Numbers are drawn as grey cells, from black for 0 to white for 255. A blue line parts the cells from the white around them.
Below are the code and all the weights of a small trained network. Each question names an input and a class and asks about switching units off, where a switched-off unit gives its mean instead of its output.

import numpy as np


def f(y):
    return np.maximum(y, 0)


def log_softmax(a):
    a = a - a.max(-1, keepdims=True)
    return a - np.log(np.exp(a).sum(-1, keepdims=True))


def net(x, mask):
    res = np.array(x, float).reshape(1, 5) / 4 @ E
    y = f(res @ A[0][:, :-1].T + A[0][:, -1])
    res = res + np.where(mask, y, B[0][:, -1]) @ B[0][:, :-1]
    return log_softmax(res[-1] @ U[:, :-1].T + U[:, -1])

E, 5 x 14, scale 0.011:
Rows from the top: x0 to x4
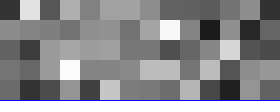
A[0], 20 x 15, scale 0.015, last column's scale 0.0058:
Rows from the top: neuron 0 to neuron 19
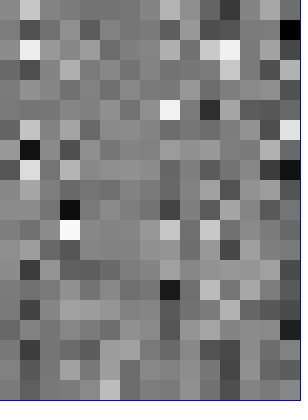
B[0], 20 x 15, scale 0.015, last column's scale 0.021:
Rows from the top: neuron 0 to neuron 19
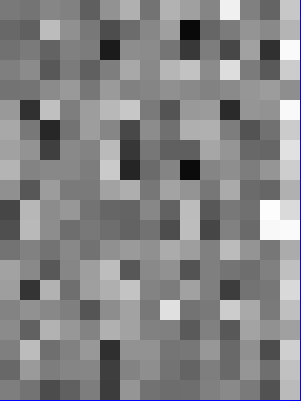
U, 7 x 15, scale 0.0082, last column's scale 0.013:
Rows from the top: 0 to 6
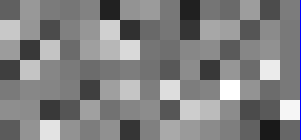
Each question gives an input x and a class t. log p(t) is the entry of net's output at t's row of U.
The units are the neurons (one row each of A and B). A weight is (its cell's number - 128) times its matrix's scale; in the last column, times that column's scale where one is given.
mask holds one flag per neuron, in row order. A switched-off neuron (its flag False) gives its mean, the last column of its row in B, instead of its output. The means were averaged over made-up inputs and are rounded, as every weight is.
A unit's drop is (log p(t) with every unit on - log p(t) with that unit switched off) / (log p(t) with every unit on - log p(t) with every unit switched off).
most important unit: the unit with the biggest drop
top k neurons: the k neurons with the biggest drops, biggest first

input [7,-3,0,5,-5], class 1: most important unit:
neuron 8
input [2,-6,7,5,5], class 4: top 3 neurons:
[neuron 3; neuron 15; neuron 5]
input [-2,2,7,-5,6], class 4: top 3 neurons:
[neuron 15; neuron 2; neuron 3]
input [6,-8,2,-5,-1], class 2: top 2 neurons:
[neuron 14; neuron 7]
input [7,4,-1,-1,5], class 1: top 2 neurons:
[neuron 8; neuron 2]
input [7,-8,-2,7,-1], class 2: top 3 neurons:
[neuron 14; neuron 7; neuron 16]
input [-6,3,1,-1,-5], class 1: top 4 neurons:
[neuron 7; neuron 13; neuron 17; neuron 18]
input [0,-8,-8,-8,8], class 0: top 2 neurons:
[neuron 17; neuron 5]
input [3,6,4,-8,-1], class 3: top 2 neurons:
[neuron 10; neuron 14]
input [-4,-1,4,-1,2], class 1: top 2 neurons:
[neuron 7; neuron 0]
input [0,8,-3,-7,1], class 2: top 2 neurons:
[neuron 5; neuron 11]
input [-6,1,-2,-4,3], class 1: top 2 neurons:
[neuron 7; neuron 11]
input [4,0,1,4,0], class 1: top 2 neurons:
[neuron 10; neuron 8]
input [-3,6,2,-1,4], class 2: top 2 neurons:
[neuron 5; neuron 2]
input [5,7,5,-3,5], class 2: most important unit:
neuron 5
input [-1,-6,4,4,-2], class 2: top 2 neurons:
[neuron 14; neuron 10]
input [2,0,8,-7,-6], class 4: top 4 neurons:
[neuron 15; neuron 11; neuron 3; neuron 18]
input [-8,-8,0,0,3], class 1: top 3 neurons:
[neuron 7; neuron 5; neuron 13]
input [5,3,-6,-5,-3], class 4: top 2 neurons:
[neuron 0; neuron 11]
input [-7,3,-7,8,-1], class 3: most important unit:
neuron 11
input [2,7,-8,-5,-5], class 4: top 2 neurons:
[neuron 0; neuron 14]
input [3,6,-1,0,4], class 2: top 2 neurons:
[neuron 5; neuron 2]
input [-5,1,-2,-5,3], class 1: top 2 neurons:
[neuron 11; neuron 7]
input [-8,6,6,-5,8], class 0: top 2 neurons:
[neuron 17; neuron 1]
